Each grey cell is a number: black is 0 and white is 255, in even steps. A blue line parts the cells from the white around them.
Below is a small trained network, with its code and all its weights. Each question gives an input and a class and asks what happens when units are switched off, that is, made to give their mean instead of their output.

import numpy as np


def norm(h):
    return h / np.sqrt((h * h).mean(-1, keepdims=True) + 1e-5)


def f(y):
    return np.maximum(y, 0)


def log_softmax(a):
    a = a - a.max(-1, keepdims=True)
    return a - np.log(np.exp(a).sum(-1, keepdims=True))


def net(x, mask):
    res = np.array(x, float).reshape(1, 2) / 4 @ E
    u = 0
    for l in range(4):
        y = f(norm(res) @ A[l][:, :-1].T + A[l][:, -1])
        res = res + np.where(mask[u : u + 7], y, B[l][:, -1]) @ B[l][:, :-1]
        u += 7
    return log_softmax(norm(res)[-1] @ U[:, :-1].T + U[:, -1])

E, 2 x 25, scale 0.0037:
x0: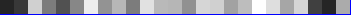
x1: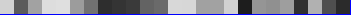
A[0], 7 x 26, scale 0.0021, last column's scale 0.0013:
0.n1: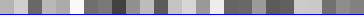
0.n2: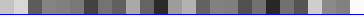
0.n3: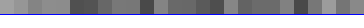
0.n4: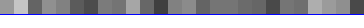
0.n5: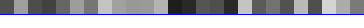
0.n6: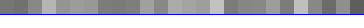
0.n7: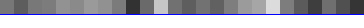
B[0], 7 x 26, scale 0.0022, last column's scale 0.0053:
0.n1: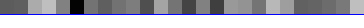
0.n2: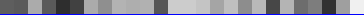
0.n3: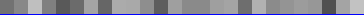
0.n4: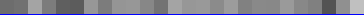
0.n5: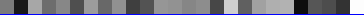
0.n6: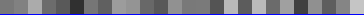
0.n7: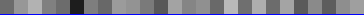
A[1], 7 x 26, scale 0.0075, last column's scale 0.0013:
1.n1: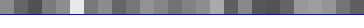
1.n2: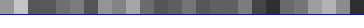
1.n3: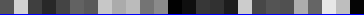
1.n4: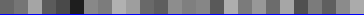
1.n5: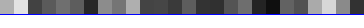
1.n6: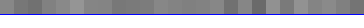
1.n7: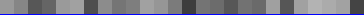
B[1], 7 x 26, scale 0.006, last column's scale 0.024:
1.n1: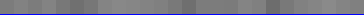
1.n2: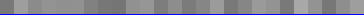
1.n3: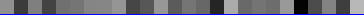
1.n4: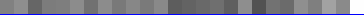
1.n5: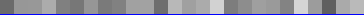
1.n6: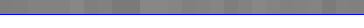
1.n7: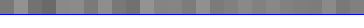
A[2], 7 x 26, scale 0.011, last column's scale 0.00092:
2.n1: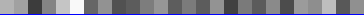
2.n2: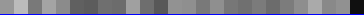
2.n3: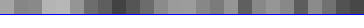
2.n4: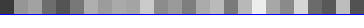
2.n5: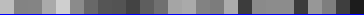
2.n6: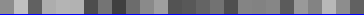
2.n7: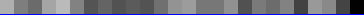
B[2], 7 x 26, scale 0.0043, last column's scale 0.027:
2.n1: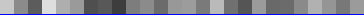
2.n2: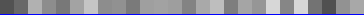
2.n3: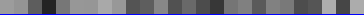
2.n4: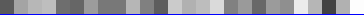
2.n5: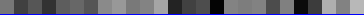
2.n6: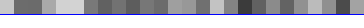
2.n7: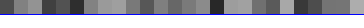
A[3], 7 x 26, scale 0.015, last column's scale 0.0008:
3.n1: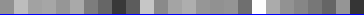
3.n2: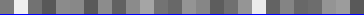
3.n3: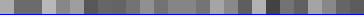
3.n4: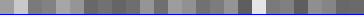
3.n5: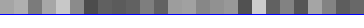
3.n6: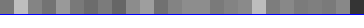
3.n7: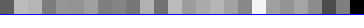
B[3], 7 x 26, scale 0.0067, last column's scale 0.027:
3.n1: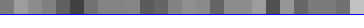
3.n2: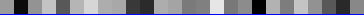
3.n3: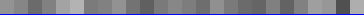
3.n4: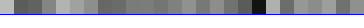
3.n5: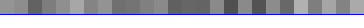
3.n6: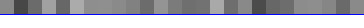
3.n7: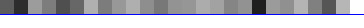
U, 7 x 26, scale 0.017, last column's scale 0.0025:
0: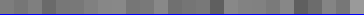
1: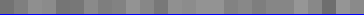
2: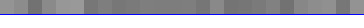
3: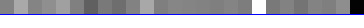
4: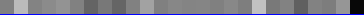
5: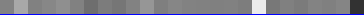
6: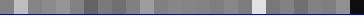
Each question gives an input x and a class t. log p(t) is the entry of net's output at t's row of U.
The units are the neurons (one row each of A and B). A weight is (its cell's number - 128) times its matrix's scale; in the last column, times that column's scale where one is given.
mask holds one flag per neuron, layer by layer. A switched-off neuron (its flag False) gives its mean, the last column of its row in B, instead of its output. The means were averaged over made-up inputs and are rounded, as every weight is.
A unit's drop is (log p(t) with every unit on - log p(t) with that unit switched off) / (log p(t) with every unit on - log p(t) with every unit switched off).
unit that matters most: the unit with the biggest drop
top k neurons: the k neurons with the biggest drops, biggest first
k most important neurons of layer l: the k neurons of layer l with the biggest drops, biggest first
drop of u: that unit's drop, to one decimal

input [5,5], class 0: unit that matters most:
1.n5
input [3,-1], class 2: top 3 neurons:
1.n5; 1.n3; 1.n4
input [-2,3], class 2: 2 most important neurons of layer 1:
1.n5; 1.n3
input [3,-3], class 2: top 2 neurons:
1.n5; 0.n5
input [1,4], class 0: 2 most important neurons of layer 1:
1.n5; 1.n4
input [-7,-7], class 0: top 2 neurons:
1.n3; 2.n4
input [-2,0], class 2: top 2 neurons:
1.n4; 1.n5
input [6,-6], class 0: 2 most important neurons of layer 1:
1.n5; 1.n3
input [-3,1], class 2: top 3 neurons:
0.n2; 1.n4; 1.n5
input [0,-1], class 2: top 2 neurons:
1.n3; 0.n5
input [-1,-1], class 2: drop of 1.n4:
1.1
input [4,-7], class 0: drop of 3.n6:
0.0
